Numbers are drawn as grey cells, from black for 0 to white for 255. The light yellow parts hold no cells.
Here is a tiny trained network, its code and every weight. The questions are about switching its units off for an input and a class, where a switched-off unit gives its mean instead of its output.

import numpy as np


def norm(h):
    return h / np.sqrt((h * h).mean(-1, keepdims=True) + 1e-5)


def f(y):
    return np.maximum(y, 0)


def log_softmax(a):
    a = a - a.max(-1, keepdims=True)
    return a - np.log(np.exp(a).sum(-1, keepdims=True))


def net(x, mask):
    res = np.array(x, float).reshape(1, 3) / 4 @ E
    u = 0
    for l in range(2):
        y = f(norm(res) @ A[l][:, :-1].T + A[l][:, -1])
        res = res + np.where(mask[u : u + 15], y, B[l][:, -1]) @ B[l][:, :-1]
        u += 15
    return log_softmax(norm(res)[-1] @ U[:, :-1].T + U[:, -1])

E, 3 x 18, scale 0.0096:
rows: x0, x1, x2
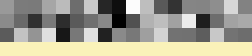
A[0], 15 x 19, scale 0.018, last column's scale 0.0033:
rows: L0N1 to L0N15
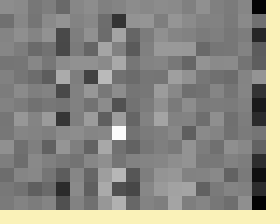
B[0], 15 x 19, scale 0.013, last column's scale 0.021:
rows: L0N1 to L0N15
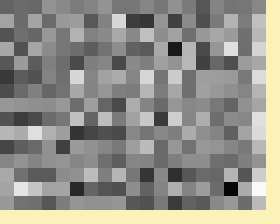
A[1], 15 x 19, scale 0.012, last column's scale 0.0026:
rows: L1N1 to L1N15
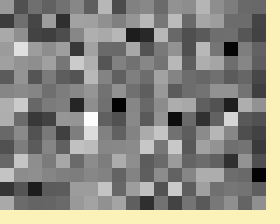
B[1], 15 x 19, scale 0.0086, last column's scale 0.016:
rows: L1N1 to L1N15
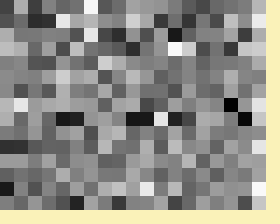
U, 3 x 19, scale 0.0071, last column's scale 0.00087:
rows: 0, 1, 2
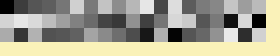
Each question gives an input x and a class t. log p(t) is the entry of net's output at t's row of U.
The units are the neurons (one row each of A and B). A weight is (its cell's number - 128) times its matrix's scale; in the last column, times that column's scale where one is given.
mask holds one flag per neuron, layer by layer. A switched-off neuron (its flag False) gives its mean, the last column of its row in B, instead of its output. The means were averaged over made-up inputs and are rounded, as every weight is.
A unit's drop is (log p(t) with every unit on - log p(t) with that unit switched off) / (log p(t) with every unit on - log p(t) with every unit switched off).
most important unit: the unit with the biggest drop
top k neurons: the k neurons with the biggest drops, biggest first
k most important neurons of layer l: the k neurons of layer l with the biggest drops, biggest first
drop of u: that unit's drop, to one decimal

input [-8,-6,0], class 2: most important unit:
L0N13
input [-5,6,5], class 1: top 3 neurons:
(L0N14 L0N6 L0N4)
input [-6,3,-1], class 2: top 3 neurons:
(L0N4 L0N13 L0N15)
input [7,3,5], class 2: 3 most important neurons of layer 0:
(L0N14 L0N2 L0N6)
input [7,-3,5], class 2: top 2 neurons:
(L0N14 L0N6)
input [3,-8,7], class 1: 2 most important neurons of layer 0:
(L0N10 L0N6)
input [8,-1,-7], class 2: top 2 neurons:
(L0N14 L0N9)
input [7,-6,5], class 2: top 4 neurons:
(L0N14 L0N10 L0N6 L0N9)
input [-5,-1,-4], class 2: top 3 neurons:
(L0N13 L0N9 L0N15)
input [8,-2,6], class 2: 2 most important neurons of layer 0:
(L0N14 L0N6)
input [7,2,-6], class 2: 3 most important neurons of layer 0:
(L0N2 L0N9 L0N14)
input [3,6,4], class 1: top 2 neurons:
(L0N6 L0N14)
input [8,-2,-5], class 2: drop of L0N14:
1.5
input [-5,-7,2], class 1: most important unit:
L0N10
